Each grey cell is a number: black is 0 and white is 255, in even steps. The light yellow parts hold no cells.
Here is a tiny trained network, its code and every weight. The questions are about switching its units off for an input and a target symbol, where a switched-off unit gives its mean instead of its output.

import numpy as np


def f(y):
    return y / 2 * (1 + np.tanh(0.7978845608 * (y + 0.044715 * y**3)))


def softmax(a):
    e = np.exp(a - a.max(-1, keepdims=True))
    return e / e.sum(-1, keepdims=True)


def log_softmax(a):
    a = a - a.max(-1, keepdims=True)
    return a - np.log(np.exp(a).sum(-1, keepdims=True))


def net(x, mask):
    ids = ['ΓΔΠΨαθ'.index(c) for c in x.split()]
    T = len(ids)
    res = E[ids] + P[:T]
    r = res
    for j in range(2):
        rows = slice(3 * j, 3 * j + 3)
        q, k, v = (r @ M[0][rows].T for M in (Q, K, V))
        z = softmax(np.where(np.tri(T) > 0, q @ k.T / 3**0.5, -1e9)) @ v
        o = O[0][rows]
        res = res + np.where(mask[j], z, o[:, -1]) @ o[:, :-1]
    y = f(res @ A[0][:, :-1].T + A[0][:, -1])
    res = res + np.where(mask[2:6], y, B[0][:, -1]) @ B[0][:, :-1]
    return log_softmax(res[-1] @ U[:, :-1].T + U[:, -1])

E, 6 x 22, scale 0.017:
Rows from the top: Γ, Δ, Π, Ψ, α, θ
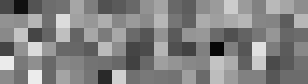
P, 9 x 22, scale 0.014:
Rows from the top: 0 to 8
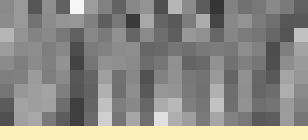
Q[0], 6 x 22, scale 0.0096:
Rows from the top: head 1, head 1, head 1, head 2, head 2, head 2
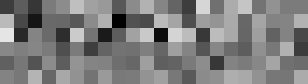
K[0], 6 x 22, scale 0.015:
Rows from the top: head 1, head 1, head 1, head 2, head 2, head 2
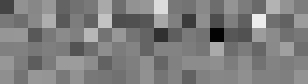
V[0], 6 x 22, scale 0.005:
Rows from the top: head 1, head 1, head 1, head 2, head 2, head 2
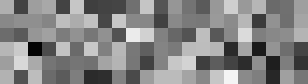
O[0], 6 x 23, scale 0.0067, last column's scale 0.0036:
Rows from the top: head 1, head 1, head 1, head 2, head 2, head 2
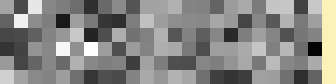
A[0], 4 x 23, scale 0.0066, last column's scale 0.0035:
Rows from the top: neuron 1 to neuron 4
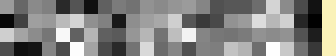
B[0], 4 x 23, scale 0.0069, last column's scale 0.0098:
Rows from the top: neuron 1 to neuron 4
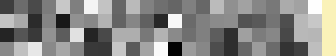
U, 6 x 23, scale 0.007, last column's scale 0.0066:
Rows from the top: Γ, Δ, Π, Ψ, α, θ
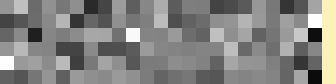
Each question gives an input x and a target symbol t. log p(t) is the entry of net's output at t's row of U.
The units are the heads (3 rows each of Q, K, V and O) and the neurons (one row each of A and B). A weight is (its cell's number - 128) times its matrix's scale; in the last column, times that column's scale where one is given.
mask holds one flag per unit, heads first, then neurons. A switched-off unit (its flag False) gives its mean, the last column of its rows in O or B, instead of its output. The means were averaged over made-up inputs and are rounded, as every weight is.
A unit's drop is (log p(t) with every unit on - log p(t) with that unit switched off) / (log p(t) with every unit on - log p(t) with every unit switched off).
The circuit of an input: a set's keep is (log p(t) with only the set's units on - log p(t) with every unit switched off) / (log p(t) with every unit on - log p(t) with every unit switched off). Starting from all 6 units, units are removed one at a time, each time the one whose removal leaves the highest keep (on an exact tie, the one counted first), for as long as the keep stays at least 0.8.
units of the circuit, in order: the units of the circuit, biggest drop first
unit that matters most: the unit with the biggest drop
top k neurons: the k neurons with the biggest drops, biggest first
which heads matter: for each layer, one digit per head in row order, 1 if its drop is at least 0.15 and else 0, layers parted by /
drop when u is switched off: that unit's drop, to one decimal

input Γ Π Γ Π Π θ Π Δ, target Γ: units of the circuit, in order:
[neuron 1; head 2]
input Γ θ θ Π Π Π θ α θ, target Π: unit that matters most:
neuron 1
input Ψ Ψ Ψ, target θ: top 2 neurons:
[neuron 4; neuron 1]
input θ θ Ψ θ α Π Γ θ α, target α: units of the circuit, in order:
[head 1; neuron 3]
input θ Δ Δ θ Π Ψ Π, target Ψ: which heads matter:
10
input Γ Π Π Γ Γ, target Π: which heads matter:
11
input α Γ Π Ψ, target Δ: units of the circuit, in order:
[neuron 1; head 1]
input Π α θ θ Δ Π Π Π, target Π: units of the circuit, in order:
[head 2; neuron 2]
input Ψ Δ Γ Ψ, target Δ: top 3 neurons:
[neuron 1; neuron 2; neuron 4]
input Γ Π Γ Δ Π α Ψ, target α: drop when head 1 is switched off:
0.7
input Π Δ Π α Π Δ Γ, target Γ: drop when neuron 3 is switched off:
0.0
